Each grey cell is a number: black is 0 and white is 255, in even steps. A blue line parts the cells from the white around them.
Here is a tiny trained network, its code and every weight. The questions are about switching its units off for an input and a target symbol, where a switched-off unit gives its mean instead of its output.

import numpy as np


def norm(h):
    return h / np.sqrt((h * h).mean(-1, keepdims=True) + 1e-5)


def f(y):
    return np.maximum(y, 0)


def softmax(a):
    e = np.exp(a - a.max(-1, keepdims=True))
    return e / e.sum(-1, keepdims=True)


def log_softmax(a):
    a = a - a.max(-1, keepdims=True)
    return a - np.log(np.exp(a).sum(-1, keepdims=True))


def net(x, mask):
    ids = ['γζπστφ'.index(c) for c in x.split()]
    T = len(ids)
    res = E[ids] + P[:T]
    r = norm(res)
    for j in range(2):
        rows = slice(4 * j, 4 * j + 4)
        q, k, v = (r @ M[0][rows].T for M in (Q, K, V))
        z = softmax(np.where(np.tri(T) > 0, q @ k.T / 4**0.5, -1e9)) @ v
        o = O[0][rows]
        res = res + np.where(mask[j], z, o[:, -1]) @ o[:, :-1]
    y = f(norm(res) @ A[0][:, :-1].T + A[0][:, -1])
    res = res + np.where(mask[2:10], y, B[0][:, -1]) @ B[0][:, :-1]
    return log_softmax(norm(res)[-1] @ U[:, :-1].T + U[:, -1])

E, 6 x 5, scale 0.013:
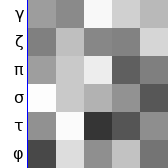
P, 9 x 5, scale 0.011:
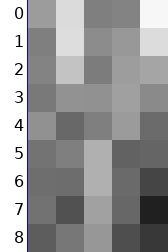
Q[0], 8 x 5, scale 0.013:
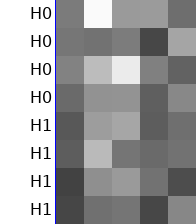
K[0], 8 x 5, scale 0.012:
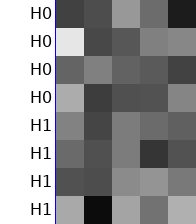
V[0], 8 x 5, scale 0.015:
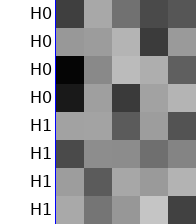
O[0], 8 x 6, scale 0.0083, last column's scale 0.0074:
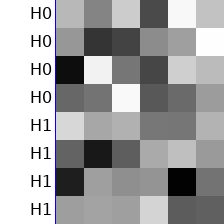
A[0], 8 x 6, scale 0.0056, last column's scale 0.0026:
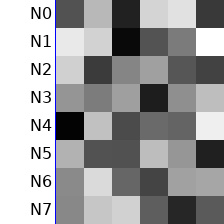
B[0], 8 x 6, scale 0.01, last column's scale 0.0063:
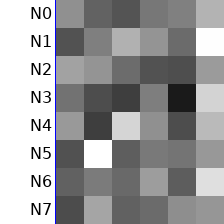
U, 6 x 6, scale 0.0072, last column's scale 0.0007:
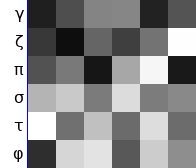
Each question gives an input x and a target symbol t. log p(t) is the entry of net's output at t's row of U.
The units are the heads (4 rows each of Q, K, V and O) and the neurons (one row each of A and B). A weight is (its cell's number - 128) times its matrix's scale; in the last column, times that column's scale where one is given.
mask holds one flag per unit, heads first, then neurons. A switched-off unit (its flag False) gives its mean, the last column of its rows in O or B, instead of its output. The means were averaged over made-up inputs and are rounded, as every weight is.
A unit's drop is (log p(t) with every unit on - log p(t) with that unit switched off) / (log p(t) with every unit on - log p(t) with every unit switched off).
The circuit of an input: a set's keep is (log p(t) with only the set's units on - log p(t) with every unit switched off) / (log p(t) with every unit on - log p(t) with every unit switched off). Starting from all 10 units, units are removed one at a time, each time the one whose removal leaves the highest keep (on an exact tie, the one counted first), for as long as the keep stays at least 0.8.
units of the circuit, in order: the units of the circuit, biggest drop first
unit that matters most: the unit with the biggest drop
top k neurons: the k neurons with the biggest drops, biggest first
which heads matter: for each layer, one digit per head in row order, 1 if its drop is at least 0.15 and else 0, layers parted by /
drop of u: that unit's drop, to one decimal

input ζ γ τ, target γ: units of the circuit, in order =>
[H0, N1]
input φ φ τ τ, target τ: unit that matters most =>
H1
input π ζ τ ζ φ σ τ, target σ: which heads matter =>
11
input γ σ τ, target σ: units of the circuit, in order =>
[H0, N3]
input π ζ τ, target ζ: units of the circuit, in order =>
[H1, H0, N1]
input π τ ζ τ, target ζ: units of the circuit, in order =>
[N3, H1, H0]
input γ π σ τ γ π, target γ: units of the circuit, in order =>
[H1, H0]
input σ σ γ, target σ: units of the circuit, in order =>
[H0, H1]
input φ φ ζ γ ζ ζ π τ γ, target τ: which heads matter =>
10
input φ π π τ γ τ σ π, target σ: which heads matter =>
11
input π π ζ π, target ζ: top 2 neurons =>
[N4, N0]
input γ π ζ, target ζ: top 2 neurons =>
[N4, N0]
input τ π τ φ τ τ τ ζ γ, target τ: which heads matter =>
00
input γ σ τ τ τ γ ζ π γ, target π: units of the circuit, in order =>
[H0]
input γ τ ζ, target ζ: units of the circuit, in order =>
[H1, H0]
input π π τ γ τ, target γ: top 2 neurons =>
[N1, N6]
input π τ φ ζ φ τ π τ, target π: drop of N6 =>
0.1
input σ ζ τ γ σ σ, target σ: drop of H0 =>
0.7
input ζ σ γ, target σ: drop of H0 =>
0.9
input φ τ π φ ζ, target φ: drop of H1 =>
-0.1
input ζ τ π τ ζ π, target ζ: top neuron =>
[N3]
